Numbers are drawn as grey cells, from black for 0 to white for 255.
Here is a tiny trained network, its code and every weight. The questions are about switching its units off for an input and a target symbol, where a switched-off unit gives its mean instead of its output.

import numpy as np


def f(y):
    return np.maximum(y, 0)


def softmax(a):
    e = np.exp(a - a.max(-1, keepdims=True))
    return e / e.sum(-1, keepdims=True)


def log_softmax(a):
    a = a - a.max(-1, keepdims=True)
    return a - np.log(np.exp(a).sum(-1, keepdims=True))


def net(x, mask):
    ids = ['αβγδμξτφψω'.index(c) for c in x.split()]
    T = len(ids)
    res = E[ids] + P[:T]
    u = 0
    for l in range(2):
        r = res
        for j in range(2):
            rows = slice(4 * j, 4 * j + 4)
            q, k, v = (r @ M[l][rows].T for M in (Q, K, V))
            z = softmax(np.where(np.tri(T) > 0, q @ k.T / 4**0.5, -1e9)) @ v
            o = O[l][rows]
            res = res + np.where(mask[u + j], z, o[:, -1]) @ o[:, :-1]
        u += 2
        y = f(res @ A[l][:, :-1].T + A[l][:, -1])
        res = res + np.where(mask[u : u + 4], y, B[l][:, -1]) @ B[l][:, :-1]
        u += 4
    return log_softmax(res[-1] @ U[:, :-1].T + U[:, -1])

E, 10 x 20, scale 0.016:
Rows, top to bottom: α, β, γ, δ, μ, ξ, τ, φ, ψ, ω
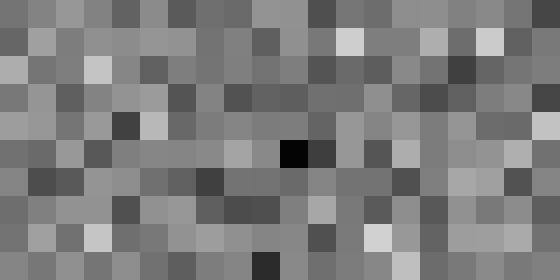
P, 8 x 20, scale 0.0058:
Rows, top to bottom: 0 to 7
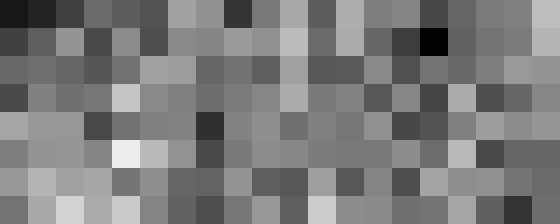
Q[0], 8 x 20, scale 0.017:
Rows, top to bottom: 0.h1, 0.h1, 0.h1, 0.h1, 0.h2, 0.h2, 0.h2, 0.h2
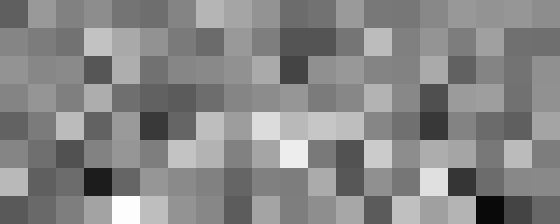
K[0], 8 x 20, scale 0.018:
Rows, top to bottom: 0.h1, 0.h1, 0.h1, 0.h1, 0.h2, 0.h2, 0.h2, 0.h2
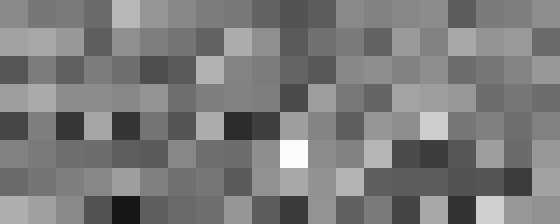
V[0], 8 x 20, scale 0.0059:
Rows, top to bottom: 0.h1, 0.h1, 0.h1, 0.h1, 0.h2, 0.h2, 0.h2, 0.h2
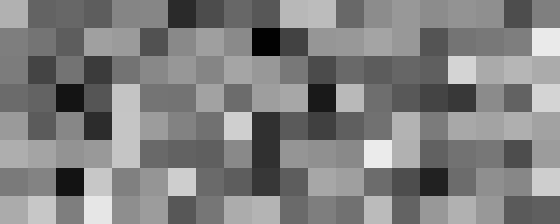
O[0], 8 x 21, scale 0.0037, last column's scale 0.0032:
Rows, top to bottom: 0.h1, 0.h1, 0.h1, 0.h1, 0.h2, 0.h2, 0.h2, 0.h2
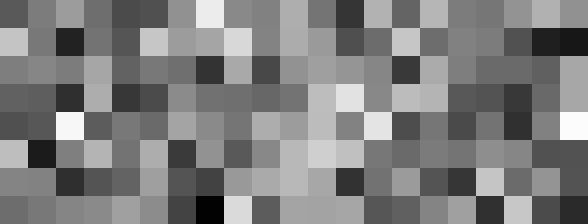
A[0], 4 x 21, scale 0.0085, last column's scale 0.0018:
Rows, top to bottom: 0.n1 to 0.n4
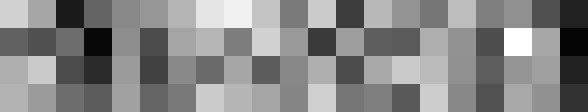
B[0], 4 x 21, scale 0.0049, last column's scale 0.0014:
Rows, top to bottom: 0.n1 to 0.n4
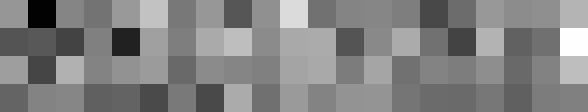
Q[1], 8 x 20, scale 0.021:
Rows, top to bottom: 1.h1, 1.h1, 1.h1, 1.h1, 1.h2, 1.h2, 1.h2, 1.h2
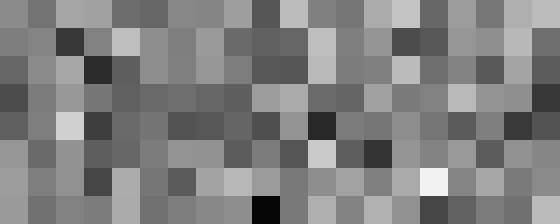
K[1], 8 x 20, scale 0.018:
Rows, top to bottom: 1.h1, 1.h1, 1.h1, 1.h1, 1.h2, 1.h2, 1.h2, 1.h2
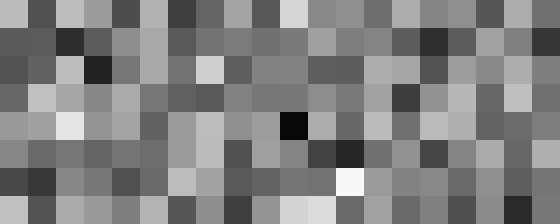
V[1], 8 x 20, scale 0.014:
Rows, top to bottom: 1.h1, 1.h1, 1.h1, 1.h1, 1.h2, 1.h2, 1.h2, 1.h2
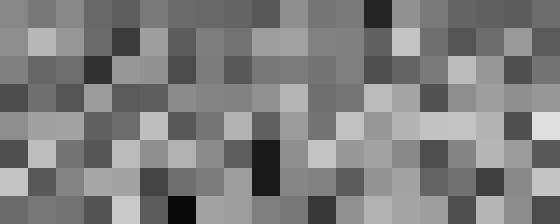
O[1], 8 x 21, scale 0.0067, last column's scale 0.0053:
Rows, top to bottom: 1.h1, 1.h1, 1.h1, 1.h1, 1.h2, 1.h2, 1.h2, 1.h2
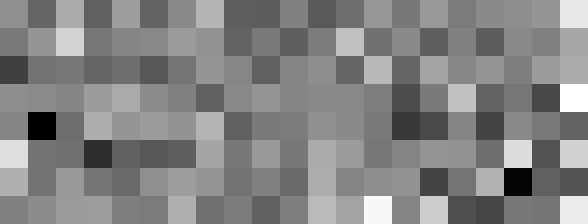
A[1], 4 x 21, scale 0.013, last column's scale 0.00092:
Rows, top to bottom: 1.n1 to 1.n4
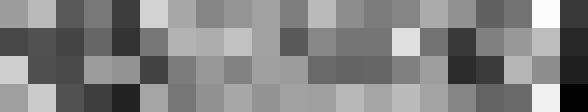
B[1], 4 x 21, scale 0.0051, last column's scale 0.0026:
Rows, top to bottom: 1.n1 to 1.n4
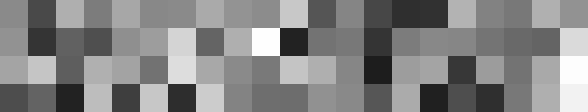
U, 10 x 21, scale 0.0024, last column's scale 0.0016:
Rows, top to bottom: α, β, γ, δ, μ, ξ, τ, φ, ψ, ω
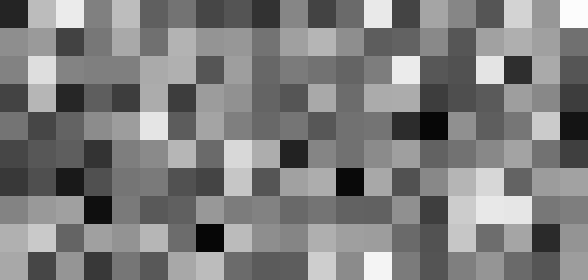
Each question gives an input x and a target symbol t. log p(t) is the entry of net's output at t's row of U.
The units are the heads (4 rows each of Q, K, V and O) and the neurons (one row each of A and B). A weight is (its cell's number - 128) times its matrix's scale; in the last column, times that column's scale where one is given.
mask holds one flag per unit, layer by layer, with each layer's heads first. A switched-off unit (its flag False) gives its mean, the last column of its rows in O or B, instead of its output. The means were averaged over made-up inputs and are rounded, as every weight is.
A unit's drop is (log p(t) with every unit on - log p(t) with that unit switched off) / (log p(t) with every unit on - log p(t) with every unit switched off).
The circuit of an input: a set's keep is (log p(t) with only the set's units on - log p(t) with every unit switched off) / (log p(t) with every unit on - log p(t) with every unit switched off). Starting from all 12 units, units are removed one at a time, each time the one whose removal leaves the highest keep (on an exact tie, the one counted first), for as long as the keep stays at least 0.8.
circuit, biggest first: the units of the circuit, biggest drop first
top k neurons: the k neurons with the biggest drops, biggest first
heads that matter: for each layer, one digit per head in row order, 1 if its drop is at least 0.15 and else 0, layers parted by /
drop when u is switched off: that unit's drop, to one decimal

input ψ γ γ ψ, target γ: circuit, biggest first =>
1.h2
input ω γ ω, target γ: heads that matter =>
01 / 01
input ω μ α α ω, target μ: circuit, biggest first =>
0.h2, 1.h2
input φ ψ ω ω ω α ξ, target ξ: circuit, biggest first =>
0.h2, 1.h1, 1.n2
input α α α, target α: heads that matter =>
00 / 01
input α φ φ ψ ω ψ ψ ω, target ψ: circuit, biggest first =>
0.n1, 0.h1, 1.h1
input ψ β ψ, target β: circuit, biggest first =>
1.h2, 1.n3
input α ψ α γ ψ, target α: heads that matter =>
01 / 11
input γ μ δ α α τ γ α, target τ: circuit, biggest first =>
1.h1, 0.h2
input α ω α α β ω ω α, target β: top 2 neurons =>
1.n3, 0.n2
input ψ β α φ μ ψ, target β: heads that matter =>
11 / 01
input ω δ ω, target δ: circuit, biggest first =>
1.h2, 1.n4
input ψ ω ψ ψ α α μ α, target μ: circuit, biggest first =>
1.h2, 0.h2
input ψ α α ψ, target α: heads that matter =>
10 / 11
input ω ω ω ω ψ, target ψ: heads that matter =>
01 / 10
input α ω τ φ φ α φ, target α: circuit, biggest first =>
0.h2, 1.h2
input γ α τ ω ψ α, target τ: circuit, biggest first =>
0.h2, 1.h1, 0.h1
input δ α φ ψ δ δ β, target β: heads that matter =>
00 / 01
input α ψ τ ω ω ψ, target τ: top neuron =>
0.n1
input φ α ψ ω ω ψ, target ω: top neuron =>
0.n1
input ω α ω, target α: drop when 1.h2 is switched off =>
0.6
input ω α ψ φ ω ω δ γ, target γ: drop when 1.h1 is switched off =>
0.2
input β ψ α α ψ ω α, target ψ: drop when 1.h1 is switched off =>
1.0
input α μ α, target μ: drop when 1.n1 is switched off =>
0.0
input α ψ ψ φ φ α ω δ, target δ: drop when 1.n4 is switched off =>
0.8
